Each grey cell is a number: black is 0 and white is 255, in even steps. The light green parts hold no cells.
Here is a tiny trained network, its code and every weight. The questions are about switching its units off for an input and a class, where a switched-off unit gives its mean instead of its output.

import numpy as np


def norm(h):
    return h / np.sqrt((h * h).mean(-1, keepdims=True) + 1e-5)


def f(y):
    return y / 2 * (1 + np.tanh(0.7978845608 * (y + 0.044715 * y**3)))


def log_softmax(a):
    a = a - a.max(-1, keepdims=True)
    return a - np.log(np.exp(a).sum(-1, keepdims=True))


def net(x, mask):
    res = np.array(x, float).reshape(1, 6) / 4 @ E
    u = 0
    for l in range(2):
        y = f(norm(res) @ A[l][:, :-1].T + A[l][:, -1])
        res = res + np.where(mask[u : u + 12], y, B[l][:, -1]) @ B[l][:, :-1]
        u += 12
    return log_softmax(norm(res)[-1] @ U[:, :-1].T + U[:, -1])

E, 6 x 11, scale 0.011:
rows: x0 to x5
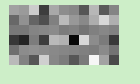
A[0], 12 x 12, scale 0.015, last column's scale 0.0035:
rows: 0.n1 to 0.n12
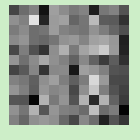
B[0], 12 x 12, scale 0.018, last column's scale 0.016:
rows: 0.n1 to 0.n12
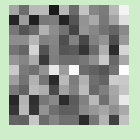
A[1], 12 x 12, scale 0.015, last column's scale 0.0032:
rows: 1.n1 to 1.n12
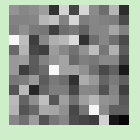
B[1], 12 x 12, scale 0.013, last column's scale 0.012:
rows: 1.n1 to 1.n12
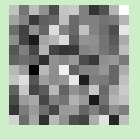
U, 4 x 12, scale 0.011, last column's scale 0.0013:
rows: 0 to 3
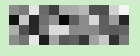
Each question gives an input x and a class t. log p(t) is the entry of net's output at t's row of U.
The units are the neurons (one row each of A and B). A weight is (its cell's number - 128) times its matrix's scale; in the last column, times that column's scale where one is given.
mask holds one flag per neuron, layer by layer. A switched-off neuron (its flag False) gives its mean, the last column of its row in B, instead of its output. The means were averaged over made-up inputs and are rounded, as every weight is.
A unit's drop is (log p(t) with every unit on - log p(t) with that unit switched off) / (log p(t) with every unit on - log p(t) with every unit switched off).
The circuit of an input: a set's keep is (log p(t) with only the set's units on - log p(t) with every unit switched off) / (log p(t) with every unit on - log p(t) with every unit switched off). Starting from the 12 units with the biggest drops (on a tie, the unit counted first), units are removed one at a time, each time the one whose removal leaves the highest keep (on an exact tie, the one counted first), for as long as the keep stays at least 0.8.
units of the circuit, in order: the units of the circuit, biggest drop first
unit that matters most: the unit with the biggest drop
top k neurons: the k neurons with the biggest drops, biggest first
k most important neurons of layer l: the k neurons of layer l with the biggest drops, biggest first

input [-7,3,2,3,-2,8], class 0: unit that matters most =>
0.n8
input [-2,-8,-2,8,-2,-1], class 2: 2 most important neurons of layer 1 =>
1.n7, 1.n2
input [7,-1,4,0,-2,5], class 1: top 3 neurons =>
0.n2, 0.n11, 0.n1
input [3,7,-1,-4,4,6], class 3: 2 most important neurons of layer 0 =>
0.n4, 0.n1
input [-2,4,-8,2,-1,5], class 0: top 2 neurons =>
0.n8, 0.n9
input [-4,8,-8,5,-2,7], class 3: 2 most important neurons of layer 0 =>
0.n5, 0.n1
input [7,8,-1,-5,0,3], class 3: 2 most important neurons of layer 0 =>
0.n4, 0.n10
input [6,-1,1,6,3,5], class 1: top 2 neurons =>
0.n2, 0.n1
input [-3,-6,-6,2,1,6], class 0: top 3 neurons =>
0.n9, 0.n8, 0.n5
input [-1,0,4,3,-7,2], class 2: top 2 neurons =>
0.n7, 0.n1
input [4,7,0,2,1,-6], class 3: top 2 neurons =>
0.n5, 0.n8
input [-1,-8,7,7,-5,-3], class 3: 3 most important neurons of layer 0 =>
0.n12, 0.n6, 0.n1
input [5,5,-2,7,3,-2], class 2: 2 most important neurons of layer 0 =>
0.n7, 0.n10
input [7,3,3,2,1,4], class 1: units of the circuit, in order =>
0.n2
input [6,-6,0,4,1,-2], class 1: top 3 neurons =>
0.n2, 0.n5, 0.n11
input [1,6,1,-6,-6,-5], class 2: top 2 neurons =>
0.n10, 0.n2
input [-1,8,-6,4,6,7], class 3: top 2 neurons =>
0.n5, 0.n1
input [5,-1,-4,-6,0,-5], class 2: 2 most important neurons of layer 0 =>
0.n10, 0.n2
